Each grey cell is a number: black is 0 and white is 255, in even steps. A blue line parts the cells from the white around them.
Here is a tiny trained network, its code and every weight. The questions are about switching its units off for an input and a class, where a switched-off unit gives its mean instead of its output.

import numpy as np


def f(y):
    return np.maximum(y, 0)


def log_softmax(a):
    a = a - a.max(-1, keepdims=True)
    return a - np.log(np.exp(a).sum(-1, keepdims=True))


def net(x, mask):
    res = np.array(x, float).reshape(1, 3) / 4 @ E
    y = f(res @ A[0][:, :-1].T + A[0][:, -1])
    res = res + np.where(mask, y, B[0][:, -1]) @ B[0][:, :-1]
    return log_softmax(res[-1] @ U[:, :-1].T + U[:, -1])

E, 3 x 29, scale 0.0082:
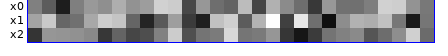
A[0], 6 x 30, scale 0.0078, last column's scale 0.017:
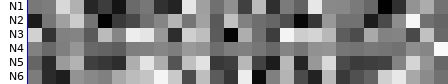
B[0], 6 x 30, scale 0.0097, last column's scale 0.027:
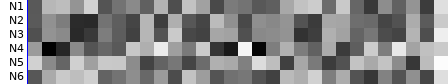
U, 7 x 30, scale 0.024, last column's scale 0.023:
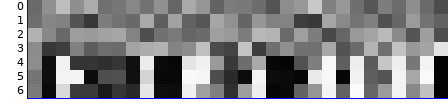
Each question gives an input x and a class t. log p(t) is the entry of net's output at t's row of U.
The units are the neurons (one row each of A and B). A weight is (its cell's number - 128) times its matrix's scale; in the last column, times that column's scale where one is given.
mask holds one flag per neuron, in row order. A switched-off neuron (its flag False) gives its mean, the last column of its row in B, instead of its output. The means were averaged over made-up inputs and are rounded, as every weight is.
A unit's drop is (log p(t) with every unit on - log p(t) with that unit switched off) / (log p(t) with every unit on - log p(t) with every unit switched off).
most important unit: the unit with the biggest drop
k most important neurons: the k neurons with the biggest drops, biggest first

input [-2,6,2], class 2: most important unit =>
N3
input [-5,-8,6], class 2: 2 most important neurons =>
N5, N3
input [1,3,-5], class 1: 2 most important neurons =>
N5, N4
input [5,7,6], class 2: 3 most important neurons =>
N3, N4, N2
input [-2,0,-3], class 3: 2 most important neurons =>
N2, N6
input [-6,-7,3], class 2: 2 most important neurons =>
N5, N6
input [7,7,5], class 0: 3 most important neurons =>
N5, N4, N3
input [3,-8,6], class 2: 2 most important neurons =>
N5, N3
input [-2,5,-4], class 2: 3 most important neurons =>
N3, N4, N6
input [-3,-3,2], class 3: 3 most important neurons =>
N4, N6, N3
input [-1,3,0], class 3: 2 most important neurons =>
N5, N3
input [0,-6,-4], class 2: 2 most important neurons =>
N5, N2
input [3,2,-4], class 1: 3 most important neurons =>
N1, N5, N4
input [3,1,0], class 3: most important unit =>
N1
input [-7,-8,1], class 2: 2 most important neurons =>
N5, N6
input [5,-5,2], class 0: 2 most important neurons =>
N6, N2
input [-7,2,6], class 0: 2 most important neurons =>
N1, N3
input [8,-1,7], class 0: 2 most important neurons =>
N6, N3
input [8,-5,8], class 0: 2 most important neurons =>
N6, N3
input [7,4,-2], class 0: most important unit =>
N5
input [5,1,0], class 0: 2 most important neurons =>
N6, N4
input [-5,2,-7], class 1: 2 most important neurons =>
N3, N6
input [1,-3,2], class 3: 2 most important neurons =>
N3, N4
